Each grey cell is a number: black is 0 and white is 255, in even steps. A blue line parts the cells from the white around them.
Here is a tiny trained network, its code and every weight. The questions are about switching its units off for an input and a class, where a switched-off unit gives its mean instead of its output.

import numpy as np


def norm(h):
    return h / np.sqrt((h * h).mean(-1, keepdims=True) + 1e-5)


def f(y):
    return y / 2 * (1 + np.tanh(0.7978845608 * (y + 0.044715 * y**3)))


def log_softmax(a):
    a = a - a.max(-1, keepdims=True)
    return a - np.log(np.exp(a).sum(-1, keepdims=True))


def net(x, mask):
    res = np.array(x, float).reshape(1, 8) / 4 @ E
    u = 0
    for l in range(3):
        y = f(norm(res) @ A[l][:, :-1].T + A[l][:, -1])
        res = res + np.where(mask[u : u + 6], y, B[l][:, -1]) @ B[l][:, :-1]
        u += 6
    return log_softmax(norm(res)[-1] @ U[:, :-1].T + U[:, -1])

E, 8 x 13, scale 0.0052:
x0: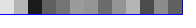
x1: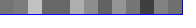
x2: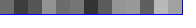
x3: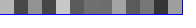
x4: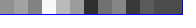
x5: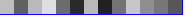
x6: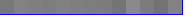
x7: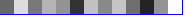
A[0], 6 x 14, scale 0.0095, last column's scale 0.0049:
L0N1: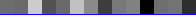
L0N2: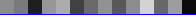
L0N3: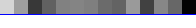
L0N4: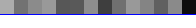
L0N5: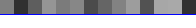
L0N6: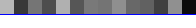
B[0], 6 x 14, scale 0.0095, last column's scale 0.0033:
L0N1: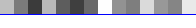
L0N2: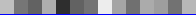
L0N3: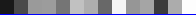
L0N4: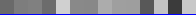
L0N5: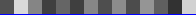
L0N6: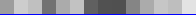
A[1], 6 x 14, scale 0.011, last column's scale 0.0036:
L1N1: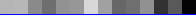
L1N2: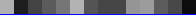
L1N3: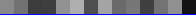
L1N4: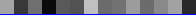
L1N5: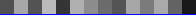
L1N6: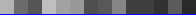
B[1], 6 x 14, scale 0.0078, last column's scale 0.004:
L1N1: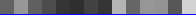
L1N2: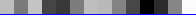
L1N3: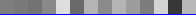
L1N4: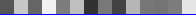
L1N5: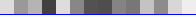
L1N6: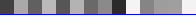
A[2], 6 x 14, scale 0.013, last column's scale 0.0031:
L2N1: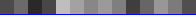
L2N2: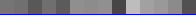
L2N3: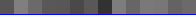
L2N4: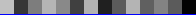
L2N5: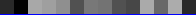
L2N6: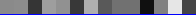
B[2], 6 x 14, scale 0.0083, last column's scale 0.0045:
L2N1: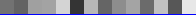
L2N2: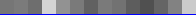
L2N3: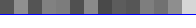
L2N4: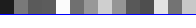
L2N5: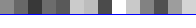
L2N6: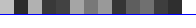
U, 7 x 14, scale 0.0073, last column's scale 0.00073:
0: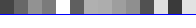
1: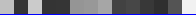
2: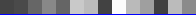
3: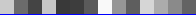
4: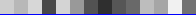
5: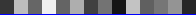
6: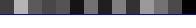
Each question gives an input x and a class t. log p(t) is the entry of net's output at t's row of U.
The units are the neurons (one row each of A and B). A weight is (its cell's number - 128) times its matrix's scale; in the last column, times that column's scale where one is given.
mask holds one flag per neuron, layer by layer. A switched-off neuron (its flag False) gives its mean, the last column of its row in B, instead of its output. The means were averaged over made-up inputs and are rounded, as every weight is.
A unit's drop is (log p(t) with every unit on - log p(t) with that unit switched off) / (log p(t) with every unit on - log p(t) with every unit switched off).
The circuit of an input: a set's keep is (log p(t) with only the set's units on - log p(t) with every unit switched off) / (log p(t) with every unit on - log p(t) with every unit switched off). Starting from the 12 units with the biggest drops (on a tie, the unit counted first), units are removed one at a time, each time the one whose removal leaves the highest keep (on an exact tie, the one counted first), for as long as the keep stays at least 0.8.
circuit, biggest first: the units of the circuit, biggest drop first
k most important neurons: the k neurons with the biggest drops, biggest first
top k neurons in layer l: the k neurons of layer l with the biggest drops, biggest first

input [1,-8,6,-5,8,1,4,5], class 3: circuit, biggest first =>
(L0N2)
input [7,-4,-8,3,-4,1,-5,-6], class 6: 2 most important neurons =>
(L1N1, L2N3)
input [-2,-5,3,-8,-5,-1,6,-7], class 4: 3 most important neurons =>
(L1N5, L2N6, L0N1)
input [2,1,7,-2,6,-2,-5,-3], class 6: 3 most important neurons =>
(L0N5, L2N3, L1N4)
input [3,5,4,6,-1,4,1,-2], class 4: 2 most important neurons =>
(L0N6, L0N2)
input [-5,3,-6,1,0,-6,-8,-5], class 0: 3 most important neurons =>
(L2N1, L0N3, L0N5)
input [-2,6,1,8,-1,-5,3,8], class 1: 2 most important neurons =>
(L2N6, L1N5)
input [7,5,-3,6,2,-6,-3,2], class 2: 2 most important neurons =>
(L0N3, L0N4)
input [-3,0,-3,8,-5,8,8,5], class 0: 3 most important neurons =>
(L2N4, L0N4, L1N5)
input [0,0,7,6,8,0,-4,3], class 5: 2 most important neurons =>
(L1N6, L1N5)
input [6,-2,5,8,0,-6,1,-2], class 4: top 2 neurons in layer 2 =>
(L2N5, L2N4)
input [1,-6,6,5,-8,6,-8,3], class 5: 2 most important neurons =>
(L1N4, L0N1)
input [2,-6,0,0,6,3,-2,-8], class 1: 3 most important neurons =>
(L1N2, L0N1, L1N4)
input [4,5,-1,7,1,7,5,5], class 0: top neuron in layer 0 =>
(L0N4)
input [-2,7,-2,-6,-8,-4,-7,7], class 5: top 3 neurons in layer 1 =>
(L1N4, L1N2, L1N1)
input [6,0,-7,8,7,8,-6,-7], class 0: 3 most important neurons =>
(L2N4, L0N4, L0N5)
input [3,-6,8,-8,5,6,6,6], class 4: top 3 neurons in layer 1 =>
(L1N5, L1N2, L1N1)
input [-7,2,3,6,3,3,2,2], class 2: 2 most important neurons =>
(L2N5, L1N5)
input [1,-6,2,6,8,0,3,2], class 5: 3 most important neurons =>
(L1N6, L0N1, L1N5)
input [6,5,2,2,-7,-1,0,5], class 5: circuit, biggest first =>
(L1N4)
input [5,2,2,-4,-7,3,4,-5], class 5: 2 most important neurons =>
(L1N4, L2N6)
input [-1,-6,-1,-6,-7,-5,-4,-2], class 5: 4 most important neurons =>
(L2N2, L1N4, L0N1, L0N6)
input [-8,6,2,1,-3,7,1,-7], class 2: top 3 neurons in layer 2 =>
(L2N5, L2N6, L2N1)
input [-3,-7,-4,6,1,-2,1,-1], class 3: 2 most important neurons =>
(L0N2, L1N5)
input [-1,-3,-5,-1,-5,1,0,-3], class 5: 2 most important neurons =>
(L1N4, L0N5)
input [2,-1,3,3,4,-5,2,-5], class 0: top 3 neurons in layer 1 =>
(L1N3, L1N4, L1N5)
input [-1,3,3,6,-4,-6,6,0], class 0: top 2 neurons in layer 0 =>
(L0N3, L0N2)
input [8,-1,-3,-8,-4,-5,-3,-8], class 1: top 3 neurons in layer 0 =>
(L0N6, L0N4, L0N5)
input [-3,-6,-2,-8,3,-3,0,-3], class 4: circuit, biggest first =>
(L1N5)
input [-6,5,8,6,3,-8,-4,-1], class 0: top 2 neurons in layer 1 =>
(L1N3, L1N1)
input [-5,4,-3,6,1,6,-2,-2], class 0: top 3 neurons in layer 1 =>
(L1N5, L1N4, L1N6)
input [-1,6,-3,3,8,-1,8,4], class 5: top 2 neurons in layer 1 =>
(L1N6, L1N2)
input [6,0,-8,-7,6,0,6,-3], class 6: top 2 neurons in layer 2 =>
(L2N3, L2N5)
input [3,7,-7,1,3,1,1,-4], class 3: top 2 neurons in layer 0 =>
(L0N1, L0N5)
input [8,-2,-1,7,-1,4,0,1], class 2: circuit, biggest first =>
(L0N3)
